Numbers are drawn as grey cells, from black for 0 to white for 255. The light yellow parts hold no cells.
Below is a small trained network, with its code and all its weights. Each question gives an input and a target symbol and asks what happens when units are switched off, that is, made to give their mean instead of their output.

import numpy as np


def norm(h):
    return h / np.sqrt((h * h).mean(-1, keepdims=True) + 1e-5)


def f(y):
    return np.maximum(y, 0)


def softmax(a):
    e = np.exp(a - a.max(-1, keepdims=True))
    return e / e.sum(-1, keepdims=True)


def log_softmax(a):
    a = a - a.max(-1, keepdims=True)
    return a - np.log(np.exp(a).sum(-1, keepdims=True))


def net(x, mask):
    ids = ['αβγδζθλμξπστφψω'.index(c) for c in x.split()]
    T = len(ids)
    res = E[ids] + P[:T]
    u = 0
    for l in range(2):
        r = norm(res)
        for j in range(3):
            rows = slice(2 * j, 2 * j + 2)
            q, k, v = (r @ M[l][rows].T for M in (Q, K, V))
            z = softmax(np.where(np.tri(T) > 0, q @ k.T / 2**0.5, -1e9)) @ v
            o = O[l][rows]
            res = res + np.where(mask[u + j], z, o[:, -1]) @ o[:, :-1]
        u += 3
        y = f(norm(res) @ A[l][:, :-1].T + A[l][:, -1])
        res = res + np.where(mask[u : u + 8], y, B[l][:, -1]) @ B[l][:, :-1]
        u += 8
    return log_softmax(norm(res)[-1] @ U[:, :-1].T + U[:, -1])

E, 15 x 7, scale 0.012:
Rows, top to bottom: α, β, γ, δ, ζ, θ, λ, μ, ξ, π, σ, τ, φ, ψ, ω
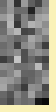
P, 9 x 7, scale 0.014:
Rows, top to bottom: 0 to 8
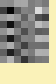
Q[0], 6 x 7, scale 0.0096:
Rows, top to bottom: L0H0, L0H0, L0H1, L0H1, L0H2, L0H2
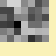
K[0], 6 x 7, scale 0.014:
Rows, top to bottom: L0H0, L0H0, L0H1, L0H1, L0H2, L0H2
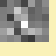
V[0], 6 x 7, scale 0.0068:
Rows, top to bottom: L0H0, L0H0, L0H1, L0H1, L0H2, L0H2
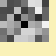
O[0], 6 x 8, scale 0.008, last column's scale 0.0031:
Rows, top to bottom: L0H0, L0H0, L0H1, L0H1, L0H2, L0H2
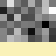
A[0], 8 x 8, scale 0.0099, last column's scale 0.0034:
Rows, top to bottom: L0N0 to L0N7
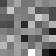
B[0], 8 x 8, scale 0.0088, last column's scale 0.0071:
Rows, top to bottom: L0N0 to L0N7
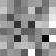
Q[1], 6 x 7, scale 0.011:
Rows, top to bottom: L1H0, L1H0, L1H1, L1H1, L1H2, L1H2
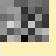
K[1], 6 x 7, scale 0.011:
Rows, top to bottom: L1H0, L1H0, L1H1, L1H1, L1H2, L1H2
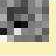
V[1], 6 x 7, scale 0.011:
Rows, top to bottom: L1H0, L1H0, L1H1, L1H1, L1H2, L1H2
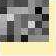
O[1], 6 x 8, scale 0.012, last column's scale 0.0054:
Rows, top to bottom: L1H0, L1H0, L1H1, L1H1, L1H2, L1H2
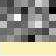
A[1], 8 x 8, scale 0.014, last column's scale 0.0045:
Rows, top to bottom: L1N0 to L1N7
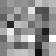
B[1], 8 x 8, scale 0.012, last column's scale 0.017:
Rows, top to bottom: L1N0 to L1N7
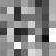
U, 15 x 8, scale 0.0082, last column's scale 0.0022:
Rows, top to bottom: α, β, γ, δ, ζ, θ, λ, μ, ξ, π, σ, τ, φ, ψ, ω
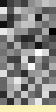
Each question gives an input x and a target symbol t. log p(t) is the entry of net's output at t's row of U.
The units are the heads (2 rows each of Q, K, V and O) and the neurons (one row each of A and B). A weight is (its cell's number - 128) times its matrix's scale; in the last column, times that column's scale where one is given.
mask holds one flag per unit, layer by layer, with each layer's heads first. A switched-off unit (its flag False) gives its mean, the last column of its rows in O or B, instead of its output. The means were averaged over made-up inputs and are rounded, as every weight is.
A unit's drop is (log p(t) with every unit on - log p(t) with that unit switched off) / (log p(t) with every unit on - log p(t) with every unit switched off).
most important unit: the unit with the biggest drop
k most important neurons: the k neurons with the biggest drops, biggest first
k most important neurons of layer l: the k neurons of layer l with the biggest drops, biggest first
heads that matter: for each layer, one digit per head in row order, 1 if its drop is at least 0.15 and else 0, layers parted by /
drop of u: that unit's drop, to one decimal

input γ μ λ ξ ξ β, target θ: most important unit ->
L0N6
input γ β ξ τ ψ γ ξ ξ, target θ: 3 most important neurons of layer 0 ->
L0N3, L0N6, L0N5
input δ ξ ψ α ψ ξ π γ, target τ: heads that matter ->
101 / 010
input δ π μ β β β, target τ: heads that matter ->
101 / 011
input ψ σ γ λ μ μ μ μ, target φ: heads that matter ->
011 / 100
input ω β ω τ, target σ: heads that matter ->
011 / 110
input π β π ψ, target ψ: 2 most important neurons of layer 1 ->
L1N5, L1N4
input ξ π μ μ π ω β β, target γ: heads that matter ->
111 / 110
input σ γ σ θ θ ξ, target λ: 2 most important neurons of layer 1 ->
L1N4, L1N5
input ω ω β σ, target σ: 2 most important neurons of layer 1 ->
L1N5, L1N4
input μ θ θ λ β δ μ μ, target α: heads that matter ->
110 / 100
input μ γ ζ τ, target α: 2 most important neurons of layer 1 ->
L1N5, L1N4
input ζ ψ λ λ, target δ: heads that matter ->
110 / 000
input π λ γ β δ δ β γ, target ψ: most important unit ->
L1N5
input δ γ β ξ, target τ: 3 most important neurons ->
L0N5, L1N5, L1N4
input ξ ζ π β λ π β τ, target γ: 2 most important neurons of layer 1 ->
L1N4, L1N5
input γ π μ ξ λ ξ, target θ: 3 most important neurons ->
L0N6, L0N5, L1N5
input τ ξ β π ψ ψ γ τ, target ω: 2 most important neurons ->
L1N5, L1N4
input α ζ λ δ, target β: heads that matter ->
110 / 000
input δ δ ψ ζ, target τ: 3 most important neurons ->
L0N5, L1N5, L1N4
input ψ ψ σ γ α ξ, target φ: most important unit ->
L0H2
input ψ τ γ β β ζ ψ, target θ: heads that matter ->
101 / 000
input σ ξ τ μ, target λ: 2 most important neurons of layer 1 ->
L1N4, L1N5
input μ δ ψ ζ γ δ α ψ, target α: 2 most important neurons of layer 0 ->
L0N5, L0N3
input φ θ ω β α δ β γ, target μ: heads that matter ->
100 / 011
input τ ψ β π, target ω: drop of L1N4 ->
0.2
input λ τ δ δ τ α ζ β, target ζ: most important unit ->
L0H1
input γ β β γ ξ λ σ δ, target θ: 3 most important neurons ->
L0N6, L0N5, L1N5
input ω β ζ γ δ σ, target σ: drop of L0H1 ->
0.3
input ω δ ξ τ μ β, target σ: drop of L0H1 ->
0.3
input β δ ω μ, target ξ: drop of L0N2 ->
0.0
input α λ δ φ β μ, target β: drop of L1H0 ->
0.1
